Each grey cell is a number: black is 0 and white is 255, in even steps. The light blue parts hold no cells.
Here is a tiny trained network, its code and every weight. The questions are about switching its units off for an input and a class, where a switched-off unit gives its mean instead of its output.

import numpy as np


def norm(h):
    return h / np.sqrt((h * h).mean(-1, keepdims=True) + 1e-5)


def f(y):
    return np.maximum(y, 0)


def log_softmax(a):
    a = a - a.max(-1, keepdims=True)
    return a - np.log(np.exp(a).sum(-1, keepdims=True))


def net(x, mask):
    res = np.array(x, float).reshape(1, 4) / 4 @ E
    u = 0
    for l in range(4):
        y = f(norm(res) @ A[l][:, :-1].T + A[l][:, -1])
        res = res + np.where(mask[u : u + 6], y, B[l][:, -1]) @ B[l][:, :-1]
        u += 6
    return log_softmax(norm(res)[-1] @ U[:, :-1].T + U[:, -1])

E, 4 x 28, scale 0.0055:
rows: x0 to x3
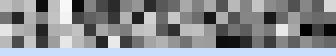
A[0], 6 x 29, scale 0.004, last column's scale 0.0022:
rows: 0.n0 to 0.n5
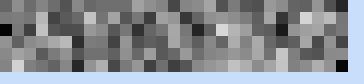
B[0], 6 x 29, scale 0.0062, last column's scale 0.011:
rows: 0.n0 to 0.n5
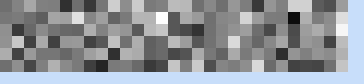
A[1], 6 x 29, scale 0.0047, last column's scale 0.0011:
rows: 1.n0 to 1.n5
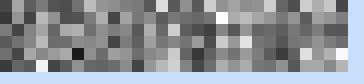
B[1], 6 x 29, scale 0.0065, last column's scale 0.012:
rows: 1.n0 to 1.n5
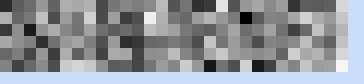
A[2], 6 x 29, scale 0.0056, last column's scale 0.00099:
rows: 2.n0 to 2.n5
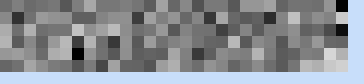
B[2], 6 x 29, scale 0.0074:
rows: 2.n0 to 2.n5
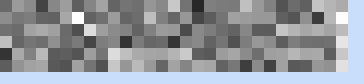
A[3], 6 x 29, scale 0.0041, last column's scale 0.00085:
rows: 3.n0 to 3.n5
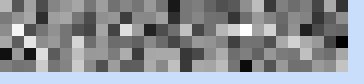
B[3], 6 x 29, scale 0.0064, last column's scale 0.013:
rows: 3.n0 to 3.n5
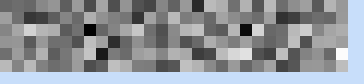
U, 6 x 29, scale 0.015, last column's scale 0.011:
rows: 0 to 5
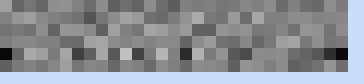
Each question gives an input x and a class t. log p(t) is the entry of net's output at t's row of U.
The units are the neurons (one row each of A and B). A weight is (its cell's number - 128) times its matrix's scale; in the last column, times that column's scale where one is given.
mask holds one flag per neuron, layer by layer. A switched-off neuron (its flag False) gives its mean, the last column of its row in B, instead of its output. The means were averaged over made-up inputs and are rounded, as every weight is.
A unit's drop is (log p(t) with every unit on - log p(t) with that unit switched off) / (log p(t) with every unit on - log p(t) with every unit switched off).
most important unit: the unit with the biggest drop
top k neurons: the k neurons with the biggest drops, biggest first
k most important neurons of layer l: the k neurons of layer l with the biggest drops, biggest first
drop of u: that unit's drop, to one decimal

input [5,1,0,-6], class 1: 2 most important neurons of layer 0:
0.n5; 0.n4
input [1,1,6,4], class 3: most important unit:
2.n2
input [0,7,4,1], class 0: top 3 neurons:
2.n3; 0.n2; 3.n4
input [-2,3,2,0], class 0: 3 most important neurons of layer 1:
1.n4; 1.n0; 1.n5
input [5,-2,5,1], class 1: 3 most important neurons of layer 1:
1.n5; 1.n1; 1.n3
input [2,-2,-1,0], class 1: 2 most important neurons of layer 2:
2.n1; 2.n2
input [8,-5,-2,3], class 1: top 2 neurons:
0.n2; 1.n5
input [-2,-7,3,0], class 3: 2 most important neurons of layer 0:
0.n2; 0.n1
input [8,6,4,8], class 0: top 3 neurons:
2.n3; 3.n4; 0.n2
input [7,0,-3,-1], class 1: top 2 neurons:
0.n2; 0.n5
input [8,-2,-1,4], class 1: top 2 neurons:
0.n2; 1.n5
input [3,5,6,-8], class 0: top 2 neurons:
1.n1; 2.n3
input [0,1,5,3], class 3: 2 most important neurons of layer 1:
1.n4; 1.n1
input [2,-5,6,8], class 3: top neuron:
2.n2
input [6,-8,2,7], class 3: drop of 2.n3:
0.1
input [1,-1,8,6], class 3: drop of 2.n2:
0.4
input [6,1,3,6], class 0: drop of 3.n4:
0.1
